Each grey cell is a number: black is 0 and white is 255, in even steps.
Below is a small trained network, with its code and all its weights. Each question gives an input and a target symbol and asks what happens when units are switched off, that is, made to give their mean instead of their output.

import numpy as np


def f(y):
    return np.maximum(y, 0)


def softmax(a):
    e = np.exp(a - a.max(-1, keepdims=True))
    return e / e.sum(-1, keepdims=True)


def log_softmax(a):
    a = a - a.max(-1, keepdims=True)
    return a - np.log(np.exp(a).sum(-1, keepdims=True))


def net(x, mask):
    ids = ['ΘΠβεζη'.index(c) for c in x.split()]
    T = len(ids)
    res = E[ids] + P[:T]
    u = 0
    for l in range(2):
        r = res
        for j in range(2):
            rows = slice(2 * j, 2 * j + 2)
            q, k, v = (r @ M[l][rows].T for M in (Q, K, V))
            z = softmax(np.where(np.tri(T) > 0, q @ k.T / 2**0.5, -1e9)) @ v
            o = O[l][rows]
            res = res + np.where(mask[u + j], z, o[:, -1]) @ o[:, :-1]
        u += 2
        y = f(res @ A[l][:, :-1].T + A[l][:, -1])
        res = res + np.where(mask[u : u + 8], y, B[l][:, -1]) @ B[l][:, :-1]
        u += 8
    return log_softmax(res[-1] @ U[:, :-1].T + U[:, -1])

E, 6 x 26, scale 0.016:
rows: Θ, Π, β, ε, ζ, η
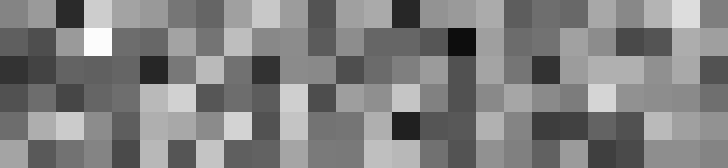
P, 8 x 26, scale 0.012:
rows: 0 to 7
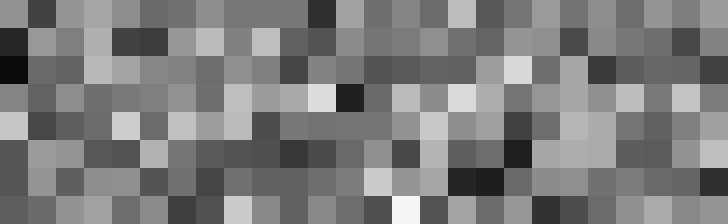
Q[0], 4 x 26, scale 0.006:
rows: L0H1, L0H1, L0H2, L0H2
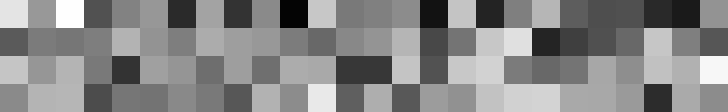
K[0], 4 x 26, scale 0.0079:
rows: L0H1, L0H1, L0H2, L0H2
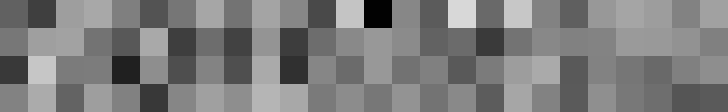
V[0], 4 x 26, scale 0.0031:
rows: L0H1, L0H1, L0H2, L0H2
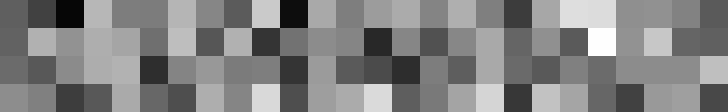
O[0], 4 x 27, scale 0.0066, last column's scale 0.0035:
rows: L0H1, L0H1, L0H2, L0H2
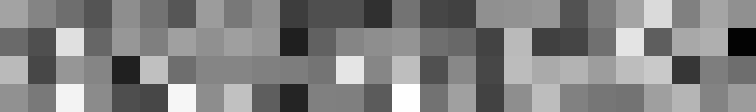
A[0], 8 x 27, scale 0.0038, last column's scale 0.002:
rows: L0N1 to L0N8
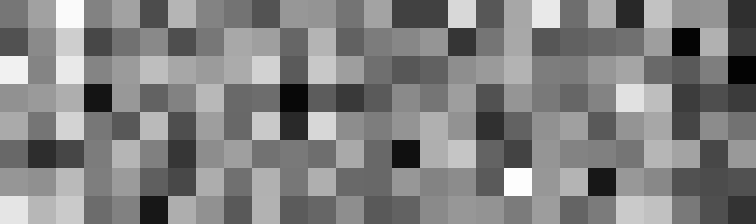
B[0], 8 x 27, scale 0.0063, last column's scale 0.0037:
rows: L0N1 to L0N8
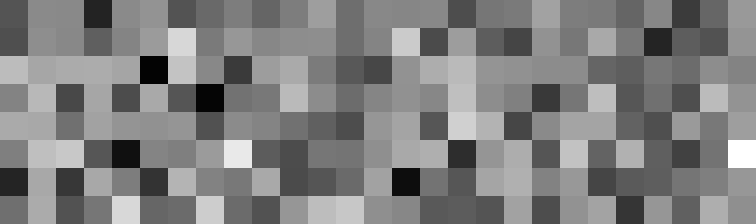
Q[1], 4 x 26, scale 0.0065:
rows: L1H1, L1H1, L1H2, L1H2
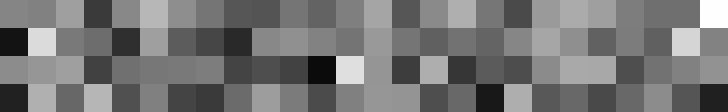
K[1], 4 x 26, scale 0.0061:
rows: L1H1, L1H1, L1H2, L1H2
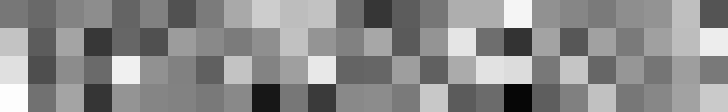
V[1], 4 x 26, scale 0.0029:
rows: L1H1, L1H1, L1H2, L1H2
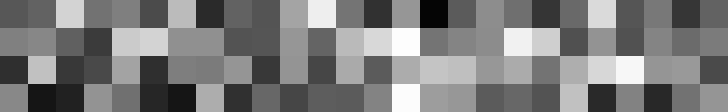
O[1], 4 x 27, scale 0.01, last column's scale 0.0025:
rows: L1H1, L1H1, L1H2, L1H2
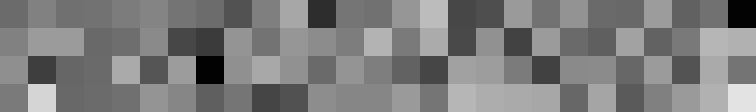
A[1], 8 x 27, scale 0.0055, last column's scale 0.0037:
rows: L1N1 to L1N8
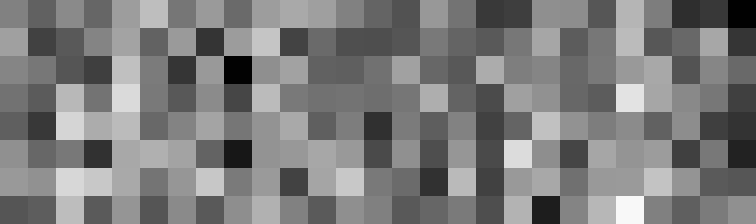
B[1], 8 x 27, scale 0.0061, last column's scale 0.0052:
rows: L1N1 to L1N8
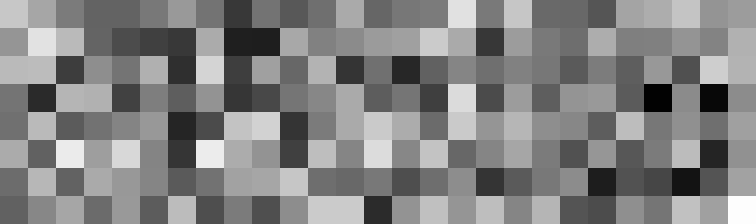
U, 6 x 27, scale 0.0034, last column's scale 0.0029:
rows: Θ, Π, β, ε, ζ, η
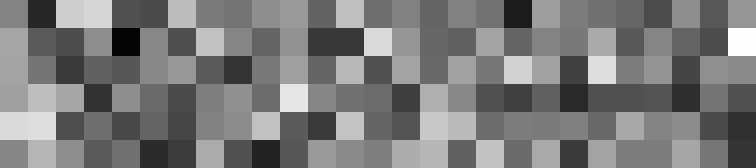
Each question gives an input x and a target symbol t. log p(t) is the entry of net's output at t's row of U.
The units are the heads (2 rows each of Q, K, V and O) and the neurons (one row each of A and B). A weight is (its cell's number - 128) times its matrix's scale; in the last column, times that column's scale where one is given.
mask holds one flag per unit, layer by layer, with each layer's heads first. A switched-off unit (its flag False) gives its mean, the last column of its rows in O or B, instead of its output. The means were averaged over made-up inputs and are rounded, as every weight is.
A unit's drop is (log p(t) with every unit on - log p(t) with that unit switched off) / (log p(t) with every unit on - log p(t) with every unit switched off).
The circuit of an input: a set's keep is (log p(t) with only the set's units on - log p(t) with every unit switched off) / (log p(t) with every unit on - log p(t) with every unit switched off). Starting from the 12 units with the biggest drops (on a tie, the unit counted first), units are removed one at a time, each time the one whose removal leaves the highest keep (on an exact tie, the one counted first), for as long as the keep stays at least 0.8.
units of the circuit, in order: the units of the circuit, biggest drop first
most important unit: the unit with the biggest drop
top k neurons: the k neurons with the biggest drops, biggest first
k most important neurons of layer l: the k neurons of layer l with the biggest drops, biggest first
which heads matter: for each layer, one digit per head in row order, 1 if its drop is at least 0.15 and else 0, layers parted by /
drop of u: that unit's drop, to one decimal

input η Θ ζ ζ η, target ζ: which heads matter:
00 / 11
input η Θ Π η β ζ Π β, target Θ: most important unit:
L0H1
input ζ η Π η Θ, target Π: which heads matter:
00 / 00
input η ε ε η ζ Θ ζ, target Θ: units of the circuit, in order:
L0H1, L1H2
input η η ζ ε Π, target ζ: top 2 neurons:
L1N5, L1N1
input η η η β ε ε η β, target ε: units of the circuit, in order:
L1H2, L0H2, L1H1
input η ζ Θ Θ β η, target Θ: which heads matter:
00 / 11
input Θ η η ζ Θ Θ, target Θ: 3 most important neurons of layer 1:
L1N4, L1N8, L1N3
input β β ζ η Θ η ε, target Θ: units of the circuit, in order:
L1H2, L0H2
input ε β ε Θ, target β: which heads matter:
01 / 01
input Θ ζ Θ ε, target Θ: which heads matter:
10 / 01
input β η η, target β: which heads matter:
00 / 01
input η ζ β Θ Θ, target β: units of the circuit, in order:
L1H2, L1H1
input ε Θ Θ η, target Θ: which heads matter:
01 / 01
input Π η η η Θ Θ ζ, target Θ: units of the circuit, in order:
L1H2, L0H1, L0H2
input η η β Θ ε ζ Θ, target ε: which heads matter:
01 / 01
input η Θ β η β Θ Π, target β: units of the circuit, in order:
L1H2, L0H2
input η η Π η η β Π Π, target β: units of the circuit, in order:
L1H2, L0H2, L1H1
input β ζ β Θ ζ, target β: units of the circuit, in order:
L1H2, L1H1
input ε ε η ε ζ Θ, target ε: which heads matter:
00 / 11
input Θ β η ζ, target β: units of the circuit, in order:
L1H2, L0H2
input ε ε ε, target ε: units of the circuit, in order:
L0H2, L1H1
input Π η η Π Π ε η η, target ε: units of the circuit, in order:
L0H2, L1H2
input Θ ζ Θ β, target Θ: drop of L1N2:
0.1
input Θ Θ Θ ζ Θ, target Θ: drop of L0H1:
0.4
